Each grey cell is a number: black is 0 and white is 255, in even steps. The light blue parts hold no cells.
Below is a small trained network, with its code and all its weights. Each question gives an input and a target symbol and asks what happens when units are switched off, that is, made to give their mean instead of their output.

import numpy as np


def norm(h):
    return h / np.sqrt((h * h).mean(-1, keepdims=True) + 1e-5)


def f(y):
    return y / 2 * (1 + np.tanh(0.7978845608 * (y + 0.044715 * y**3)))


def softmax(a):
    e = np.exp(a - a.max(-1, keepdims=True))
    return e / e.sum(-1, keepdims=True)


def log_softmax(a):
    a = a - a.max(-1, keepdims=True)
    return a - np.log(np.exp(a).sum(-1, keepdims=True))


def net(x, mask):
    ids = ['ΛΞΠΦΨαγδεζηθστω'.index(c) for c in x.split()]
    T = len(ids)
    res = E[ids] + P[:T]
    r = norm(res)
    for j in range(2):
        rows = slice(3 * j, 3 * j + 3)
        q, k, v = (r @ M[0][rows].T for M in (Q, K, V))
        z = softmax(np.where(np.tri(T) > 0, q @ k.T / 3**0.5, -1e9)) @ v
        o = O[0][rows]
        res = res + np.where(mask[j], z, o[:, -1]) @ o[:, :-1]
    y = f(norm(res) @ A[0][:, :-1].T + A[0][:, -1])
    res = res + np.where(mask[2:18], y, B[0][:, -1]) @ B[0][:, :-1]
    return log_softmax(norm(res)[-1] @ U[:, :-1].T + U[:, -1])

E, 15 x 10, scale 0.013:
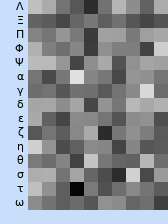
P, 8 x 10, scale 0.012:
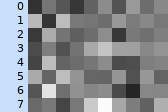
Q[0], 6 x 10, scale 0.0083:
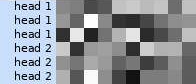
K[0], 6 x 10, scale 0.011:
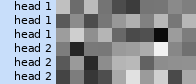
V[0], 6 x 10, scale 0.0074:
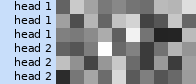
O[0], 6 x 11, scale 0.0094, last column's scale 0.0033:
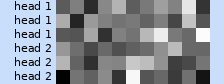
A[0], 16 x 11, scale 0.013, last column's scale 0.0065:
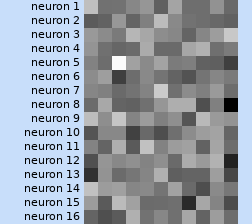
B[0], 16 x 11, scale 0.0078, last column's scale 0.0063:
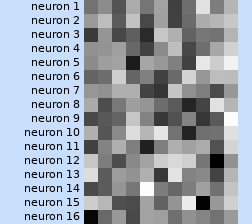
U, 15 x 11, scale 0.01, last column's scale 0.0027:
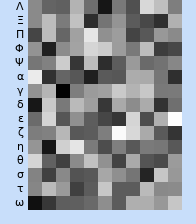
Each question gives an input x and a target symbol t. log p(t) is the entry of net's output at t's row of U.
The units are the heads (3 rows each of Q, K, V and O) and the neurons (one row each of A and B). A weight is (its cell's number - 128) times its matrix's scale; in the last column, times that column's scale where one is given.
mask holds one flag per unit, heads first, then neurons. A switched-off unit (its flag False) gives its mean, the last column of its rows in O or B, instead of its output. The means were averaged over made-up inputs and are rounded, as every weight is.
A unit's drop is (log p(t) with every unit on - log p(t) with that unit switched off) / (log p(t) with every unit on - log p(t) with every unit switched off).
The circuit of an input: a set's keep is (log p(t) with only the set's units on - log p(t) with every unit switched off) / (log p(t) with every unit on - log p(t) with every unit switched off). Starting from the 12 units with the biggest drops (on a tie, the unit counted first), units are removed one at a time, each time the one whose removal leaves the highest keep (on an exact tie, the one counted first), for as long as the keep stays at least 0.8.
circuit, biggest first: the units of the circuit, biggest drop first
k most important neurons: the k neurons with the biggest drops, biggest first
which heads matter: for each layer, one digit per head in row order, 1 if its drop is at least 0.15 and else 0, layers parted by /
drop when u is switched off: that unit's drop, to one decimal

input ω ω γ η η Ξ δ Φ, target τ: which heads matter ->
10
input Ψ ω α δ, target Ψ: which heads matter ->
11
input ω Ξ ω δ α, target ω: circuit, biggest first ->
(neuron 16; head 1)
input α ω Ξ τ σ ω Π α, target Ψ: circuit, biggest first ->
(head 1; head 2; neuron 15)
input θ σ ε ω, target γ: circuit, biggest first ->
(head 2; head 1)
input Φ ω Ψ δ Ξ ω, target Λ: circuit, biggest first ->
(head 1)
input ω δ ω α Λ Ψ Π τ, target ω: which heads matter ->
10
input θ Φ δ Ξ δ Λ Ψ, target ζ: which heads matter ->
10
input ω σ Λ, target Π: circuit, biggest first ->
(head 1; neuron 10)
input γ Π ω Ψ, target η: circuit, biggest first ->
(head 2; neuron 10; neuron 9)
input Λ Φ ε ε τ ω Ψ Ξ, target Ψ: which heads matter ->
11
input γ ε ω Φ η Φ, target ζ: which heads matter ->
10
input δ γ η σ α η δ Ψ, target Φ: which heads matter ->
11
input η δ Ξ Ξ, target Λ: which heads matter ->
01
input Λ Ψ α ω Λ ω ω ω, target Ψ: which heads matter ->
11
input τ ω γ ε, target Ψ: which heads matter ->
11
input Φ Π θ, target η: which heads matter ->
11
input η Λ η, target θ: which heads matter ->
01
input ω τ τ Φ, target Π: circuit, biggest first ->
(head 2; neuron 14)
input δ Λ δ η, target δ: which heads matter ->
01
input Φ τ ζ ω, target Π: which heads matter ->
11
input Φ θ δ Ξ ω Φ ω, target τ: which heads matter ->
10
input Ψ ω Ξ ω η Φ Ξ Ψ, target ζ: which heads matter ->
10
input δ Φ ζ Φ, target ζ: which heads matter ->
11
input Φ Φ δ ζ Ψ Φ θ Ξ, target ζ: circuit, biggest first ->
(head 1)
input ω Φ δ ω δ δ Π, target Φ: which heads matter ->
10
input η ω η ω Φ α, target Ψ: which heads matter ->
00
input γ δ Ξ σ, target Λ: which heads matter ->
01
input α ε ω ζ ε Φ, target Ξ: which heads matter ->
11
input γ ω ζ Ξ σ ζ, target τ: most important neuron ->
(neuron 5)
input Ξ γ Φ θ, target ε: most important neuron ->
(neuron 15)
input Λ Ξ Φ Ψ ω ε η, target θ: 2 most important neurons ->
(neuron 5; neuron 14)
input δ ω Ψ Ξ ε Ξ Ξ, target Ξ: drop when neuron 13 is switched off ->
0.2
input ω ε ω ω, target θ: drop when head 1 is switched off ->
1.1
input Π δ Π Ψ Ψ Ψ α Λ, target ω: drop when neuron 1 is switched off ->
0.1
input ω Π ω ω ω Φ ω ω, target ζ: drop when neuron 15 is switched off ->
0.0
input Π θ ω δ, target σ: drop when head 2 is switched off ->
0.2
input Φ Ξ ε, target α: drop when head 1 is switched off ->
0.1
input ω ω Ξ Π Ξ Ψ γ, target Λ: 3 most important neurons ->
(neuron 6; neuron 13; neuron 10)
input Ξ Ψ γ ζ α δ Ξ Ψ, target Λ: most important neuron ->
(neuron 9)
